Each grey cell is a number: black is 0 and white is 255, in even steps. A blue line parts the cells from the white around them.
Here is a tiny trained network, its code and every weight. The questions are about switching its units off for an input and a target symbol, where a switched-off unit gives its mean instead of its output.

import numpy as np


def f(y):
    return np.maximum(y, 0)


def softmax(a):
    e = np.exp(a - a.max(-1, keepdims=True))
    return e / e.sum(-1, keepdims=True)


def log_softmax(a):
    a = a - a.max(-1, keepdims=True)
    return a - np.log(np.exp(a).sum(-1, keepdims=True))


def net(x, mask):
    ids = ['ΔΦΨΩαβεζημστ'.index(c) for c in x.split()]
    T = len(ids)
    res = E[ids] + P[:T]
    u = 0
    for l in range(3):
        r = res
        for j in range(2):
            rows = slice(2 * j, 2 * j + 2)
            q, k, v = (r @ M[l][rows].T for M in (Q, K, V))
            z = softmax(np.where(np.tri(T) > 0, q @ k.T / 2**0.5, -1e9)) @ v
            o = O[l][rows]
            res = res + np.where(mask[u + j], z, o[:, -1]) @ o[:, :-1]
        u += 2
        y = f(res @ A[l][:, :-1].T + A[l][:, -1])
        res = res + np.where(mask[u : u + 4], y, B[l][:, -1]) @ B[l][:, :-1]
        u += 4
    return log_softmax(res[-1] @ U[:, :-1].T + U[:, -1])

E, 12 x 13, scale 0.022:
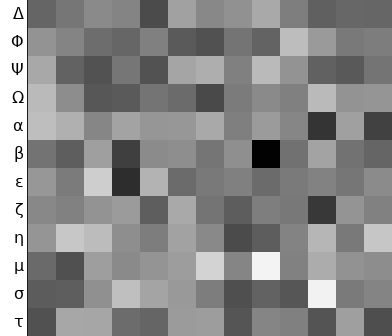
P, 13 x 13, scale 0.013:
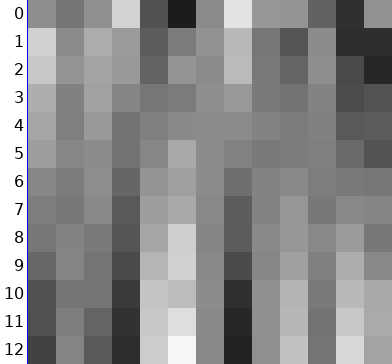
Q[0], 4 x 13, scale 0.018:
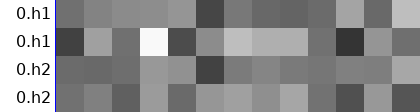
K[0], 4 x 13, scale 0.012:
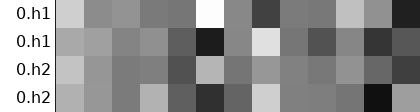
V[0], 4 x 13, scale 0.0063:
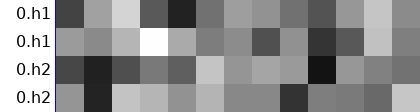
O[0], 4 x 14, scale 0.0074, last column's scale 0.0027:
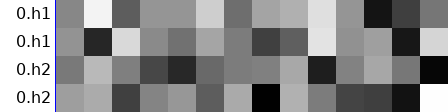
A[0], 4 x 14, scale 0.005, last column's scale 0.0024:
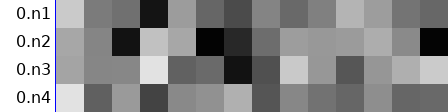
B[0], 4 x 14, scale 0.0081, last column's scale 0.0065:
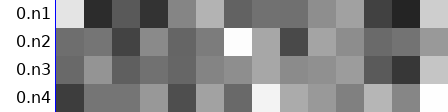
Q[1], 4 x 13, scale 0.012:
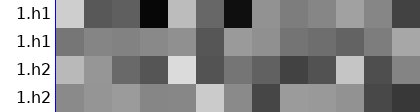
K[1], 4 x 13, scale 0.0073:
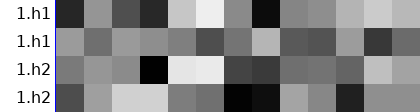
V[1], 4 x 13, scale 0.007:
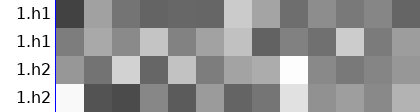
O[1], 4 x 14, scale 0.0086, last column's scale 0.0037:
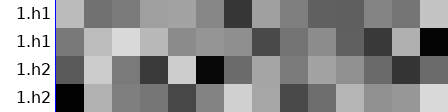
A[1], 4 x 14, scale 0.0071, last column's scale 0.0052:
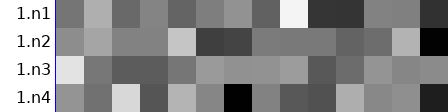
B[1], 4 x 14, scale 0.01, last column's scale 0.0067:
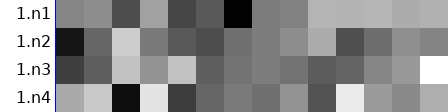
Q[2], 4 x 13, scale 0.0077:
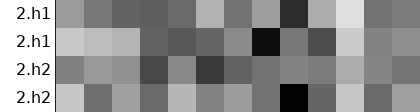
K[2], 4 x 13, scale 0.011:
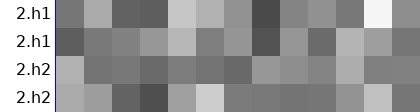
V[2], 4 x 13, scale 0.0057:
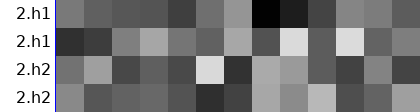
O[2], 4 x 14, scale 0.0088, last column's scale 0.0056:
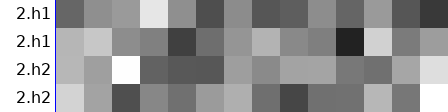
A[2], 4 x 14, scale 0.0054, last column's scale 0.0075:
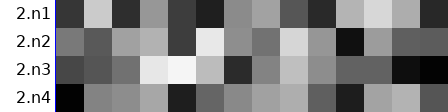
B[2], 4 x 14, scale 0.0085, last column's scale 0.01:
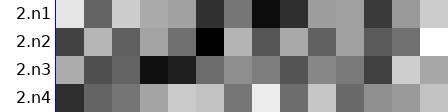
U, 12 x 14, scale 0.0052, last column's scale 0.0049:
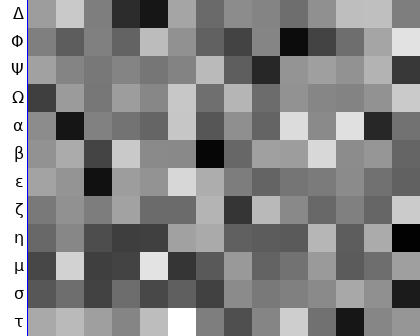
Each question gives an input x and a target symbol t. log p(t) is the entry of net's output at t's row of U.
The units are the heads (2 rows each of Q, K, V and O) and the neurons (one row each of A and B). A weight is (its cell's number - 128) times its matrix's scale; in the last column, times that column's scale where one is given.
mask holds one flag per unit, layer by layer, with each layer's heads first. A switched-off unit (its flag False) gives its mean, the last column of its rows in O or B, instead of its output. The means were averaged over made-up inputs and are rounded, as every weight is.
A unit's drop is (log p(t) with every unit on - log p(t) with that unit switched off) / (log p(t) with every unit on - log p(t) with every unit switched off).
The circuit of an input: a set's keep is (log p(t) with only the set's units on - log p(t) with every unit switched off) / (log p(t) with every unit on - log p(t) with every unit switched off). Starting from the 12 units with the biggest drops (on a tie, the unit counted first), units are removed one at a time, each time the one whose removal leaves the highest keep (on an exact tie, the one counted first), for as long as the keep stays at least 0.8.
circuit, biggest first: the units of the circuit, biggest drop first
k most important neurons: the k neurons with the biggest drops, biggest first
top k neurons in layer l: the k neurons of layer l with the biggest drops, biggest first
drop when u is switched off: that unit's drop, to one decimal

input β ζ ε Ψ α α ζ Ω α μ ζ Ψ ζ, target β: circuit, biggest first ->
(1.n1 0.h1 0.h2)
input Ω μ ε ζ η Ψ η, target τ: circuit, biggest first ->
(0.h2 0.h1)
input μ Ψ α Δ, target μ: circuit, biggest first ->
(1.h2)
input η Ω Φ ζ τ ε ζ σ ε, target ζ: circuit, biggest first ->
(2.h1 1.h1 0.h2)
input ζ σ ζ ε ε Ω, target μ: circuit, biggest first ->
(1.h2 0.h1)
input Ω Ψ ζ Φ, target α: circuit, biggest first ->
(0.h1 2.n2)
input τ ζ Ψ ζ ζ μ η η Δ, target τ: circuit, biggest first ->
(0.h1 1.h1)
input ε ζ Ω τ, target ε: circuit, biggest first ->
(2.h2 1.n2 1.h2)
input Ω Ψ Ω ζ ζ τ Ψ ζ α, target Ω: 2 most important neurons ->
(2.n4 0.n2)
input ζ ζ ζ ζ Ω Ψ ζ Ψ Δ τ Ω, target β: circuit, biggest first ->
(1.n4 1.h2 0.n1)
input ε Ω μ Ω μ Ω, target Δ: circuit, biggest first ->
(2.h1 0.h2)
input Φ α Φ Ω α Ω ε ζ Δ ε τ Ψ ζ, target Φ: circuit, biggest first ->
(0.h1 0.n2 1.h2 1.n3)
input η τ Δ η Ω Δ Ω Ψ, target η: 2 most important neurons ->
(2.n3 0.n4)
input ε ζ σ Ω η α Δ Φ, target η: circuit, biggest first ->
(0.h1 0.n1 2.h1 1.h2)
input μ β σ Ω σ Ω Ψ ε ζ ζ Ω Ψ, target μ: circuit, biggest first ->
(1.h2)
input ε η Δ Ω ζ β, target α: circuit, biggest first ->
(0.h1 2.n2)
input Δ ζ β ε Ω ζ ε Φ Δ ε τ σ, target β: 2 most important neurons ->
(1.n4 0.n4)
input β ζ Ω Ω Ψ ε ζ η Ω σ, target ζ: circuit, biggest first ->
(2.h1 0.h2)
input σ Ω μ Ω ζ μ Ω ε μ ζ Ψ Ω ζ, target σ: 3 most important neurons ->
(2.n3 2.n2 1.n1)
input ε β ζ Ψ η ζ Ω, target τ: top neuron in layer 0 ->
(0.n1)
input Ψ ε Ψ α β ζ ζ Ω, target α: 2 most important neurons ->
(0.n1 2.n2)
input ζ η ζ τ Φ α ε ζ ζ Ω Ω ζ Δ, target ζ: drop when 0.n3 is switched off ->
0.1
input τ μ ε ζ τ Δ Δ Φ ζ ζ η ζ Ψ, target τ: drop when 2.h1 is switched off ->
0.3
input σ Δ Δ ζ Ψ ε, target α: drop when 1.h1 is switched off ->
0.2
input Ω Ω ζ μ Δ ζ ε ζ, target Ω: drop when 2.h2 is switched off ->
0.2
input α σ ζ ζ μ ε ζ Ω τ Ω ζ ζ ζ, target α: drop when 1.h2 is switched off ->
0.4
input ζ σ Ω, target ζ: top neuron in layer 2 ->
(2.n2)
